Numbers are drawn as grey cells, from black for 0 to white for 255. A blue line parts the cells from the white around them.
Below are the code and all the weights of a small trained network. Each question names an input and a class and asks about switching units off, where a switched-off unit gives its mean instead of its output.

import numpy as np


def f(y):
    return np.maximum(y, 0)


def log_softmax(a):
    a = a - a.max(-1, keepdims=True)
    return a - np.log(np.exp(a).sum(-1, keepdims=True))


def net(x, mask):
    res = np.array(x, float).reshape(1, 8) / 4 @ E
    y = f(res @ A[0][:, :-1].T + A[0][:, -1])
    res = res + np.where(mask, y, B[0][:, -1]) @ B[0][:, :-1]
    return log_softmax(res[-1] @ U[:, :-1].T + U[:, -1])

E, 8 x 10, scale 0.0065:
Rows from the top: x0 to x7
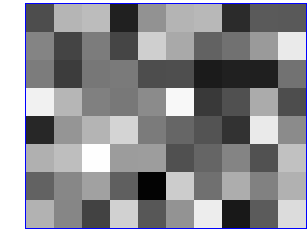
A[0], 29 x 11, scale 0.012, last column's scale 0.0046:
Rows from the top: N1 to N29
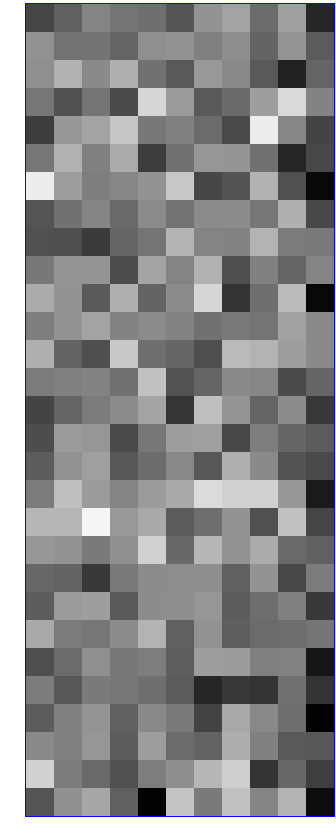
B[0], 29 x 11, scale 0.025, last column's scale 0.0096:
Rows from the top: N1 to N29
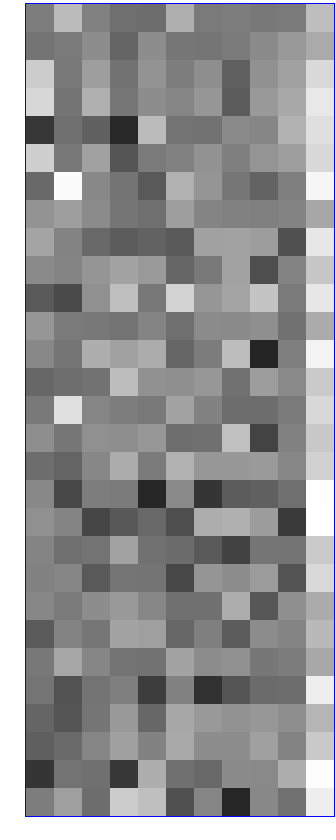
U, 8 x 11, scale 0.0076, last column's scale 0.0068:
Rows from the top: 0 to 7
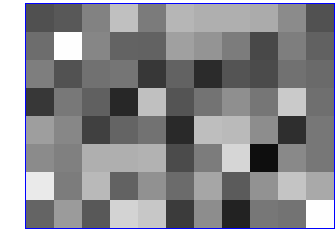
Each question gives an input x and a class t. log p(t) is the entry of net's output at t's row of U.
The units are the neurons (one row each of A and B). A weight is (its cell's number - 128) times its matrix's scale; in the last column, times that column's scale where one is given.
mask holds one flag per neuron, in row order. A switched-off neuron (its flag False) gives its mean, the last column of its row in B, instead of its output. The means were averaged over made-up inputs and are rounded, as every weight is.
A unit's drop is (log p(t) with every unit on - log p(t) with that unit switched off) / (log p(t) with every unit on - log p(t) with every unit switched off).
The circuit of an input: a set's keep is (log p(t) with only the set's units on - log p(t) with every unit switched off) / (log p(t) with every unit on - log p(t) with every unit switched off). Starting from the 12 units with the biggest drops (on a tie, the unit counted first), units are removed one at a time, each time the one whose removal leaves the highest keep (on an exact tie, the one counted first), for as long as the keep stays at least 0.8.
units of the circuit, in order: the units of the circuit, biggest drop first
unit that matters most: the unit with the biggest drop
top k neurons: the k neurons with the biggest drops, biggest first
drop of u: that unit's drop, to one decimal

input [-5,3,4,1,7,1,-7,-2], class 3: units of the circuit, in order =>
(N5)
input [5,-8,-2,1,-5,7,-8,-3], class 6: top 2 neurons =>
(N3; N6)
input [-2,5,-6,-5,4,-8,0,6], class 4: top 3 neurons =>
(N9; N21; N25)
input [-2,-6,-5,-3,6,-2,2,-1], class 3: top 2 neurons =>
(N5; N4)
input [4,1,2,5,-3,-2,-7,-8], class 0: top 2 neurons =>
(N29; N27)
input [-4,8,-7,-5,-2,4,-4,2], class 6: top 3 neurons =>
(N4; N25; N8)
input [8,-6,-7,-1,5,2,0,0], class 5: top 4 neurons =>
(N16; N10; N25; N22)
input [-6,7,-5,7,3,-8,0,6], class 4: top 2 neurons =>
(N9; N21)
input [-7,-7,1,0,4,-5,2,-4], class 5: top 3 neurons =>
(N13; N4; N19)
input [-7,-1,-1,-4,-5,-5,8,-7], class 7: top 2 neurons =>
(N29; N11)
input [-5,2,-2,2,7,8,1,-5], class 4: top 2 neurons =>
(N19; N28)
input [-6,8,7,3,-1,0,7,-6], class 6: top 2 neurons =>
(N4; N18)
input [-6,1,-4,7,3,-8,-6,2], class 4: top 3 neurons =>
(N21; N9; N15)
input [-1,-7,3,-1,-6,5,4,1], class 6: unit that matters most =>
N3
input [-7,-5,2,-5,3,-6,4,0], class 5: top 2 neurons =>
(N13; N19)
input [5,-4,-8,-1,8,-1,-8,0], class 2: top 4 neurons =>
(N18; N20; N28; N29)
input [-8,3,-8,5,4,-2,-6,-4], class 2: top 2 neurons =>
(N18; N20)
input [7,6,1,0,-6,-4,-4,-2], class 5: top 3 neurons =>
(N10; N5; N16)
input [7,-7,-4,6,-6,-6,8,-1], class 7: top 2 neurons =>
(N29; N13)
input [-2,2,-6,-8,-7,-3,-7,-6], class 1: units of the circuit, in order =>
(N15)
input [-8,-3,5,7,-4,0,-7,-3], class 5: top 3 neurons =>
(N13; N29; N15)
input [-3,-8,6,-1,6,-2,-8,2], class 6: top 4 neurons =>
(N3; N6; N29; N18)
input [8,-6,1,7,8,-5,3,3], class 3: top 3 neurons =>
(N5; N13; N15)
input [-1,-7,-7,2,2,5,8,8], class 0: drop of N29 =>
-0.1
